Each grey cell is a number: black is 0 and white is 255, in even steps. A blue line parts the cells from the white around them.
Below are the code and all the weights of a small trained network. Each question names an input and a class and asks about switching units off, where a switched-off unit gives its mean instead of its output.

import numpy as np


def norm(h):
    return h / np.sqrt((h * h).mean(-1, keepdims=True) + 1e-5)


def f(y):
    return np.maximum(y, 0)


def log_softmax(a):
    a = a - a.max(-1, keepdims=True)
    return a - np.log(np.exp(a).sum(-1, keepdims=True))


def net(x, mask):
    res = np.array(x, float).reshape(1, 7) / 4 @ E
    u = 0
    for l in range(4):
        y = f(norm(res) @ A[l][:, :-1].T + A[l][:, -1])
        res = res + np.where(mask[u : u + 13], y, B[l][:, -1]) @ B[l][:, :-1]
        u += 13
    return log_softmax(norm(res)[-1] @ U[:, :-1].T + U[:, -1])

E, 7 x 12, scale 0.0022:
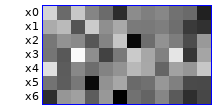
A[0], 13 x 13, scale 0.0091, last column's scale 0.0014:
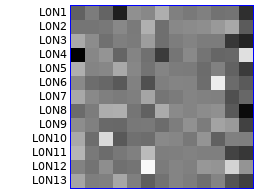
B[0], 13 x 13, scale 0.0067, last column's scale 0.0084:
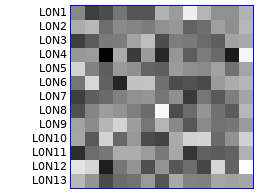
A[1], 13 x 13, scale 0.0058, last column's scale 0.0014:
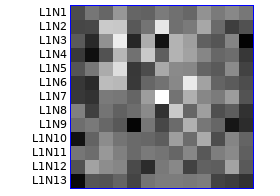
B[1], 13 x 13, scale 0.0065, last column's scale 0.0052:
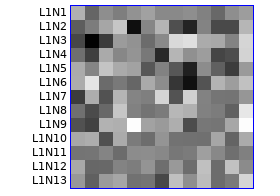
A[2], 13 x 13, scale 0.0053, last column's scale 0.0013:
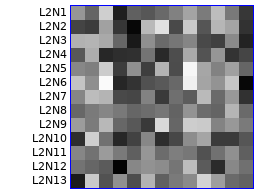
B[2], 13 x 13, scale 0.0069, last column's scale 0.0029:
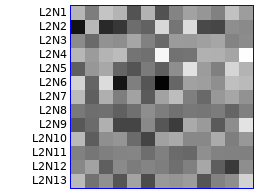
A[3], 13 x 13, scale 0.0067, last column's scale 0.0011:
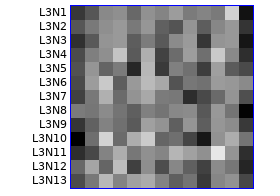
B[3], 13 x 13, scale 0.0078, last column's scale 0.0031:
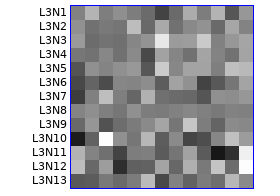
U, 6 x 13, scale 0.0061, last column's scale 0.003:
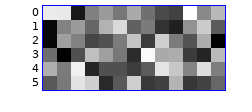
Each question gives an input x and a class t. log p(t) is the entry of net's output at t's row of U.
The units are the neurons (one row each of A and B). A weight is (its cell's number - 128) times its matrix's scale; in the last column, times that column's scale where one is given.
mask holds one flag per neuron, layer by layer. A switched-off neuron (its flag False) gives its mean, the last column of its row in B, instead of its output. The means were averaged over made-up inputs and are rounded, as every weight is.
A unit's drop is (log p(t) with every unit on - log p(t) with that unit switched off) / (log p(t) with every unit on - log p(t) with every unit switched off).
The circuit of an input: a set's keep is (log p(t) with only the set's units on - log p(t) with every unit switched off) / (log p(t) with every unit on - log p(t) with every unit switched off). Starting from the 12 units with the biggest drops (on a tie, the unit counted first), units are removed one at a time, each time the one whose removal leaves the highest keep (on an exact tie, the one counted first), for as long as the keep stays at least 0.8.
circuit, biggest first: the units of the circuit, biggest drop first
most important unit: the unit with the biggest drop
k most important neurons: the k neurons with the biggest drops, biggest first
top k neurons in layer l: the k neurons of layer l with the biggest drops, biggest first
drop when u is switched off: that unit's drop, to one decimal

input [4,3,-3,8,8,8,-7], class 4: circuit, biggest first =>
L0N10; L0N4
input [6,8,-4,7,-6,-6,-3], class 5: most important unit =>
L0N8
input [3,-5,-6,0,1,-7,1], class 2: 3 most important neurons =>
L0N4; L0N8; L0N12
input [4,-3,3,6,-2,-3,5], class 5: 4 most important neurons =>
L0N8; L1N6; L1N2; L0N3
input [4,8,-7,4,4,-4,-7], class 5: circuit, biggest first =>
L0N8; L0N12; L1N2
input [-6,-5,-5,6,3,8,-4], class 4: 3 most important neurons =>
L0N4; L0N1; L0N10
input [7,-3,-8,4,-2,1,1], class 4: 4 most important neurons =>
L0N10; L0N4; L0N11; L0N13
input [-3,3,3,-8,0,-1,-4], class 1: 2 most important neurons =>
L0N4; L0N11
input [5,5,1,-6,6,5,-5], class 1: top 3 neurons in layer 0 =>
L0N4; L0N10; L0N1
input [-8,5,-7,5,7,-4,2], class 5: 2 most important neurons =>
L0N4; L0N6
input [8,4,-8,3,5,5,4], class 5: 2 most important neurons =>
L0N8; L0N12
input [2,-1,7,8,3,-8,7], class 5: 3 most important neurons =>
L0N12; L0N8; L1N6
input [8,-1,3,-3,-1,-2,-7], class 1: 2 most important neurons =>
L0N6; L0N4
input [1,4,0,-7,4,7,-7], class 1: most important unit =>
L0N11
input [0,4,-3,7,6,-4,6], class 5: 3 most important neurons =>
L0N8; L1N2; L0N12
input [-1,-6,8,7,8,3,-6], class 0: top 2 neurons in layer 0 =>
L0N12; L0N2
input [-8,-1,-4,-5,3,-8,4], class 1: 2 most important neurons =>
L0N4; L0N12
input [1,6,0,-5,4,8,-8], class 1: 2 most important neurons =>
L0N11; L0N4
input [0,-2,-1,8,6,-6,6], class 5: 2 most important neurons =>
L0N8; L1N2
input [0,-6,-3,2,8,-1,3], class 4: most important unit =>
L0N10
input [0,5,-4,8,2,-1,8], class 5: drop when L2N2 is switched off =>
0.0
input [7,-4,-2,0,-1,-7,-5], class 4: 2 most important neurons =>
L0N4; L0N12
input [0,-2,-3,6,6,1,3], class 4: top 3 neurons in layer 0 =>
L0N10; L0N4; L0N11
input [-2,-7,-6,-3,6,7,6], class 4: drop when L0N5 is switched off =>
-0.1
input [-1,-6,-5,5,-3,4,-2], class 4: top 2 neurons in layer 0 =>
L0N10; L0N11
